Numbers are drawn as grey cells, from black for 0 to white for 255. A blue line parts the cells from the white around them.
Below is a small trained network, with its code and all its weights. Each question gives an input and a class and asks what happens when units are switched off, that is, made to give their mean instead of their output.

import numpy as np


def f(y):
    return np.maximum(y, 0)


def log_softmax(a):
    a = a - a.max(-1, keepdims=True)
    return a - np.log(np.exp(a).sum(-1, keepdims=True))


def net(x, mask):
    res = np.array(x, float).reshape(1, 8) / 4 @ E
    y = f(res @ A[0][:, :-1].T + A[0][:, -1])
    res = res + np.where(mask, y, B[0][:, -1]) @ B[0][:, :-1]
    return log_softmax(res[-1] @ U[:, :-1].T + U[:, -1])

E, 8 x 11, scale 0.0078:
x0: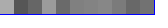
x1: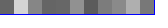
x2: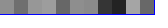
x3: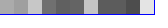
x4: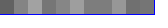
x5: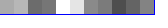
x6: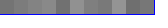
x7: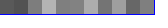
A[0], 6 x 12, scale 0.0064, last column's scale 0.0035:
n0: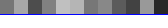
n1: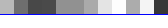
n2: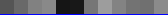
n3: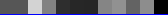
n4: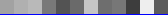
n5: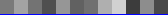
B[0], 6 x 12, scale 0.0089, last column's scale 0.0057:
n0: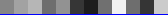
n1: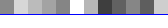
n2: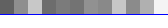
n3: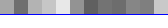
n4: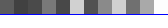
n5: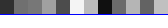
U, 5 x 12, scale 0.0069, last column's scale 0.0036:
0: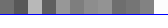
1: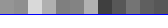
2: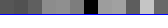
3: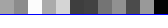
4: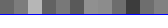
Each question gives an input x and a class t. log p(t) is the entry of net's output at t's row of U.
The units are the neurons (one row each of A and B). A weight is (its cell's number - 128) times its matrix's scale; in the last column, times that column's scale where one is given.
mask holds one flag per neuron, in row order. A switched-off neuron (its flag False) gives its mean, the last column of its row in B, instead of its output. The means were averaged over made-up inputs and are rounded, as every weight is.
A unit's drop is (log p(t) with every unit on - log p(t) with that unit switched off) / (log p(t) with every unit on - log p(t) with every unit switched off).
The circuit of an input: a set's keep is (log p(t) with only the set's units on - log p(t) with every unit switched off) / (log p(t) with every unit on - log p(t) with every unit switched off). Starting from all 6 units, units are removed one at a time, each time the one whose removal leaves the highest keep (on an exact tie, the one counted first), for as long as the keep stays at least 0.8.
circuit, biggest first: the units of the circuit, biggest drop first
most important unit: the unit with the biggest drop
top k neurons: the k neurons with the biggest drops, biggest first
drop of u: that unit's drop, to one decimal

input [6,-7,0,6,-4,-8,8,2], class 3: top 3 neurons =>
[n3 n2 n5]
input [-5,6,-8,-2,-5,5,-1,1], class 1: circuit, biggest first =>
[n1 n5]
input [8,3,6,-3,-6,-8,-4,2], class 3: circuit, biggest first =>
[n3 n2]
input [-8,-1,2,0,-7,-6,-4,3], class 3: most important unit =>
n3
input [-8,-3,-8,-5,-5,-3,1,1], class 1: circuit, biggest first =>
[n1 n5]
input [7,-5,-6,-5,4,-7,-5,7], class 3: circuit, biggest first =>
[n3 n4]
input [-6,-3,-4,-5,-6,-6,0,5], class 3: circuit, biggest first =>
[n3 n4]
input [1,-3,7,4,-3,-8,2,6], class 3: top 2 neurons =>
[n3 n2]
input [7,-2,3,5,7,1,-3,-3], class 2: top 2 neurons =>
[n4 n1]
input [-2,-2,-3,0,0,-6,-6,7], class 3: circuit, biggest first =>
[n3 n2]
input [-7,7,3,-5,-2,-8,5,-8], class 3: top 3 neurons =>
[n3 n4 n2]
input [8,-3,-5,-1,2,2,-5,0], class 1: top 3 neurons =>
[n1 n4 n5]
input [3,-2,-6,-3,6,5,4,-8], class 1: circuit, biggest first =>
[n5 n1]
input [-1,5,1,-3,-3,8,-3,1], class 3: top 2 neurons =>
[n0 n4]
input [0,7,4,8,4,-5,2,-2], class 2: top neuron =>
[n4]
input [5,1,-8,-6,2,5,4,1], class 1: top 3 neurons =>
[n1 n5 n4]
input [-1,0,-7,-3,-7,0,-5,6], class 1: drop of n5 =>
0.1
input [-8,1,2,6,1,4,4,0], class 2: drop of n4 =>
0.6
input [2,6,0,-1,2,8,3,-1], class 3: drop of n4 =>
0.4
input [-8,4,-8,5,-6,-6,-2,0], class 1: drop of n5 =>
0.4
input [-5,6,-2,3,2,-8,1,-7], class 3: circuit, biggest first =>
[n3]
